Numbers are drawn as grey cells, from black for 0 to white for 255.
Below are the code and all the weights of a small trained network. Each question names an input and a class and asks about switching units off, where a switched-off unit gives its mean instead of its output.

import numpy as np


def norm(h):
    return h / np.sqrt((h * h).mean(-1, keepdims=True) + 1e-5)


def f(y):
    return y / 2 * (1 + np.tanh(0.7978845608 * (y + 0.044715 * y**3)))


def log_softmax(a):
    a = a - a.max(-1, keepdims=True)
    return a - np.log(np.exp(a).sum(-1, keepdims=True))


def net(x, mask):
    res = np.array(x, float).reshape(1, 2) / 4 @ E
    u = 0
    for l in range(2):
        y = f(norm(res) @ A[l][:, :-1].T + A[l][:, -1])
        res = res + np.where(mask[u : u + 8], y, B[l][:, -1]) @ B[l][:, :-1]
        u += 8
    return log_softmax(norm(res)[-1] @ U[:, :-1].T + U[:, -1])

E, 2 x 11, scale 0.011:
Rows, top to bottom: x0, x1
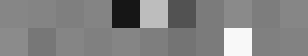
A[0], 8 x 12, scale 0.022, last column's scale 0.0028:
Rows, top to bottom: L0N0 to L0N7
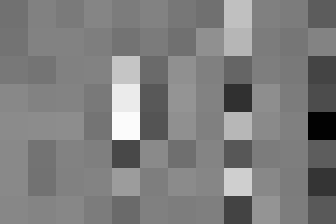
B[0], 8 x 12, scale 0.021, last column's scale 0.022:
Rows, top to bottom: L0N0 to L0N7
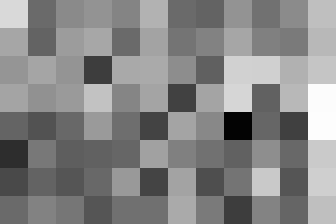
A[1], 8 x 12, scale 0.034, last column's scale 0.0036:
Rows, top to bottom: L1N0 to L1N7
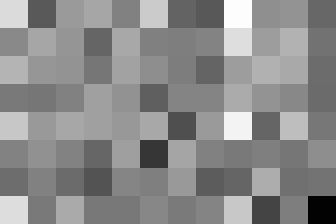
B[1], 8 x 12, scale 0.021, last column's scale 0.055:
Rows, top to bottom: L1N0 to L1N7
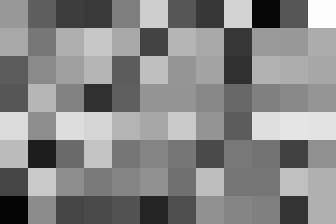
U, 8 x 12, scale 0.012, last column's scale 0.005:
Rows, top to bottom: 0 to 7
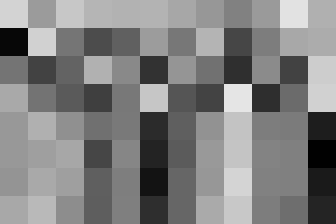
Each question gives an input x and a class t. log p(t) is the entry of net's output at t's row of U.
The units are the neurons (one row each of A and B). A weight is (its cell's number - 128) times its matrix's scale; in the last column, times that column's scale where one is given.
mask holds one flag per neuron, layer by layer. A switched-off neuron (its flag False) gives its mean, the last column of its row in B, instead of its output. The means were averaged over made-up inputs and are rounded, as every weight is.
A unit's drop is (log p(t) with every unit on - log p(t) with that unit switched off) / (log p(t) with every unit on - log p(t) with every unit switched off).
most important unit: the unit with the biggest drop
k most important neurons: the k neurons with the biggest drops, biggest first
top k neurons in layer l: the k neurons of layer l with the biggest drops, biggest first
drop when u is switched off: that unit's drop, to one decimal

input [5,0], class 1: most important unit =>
L0N3
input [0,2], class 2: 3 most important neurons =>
[L0N3 L1N0 L0N6]
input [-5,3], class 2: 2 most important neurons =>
[L0N4 L1N0]
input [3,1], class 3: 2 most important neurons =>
[L0N4 L0N3]
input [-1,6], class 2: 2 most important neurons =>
[L1N0 L1N4]
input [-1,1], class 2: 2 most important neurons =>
[L0N4 L1N0]
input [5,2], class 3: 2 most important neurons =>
[L0N4 L0N3]
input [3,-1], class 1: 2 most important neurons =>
[L1N0 L1N4]
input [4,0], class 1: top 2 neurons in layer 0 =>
[L0N3 L0N5]
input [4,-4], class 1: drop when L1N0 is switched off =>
0.2
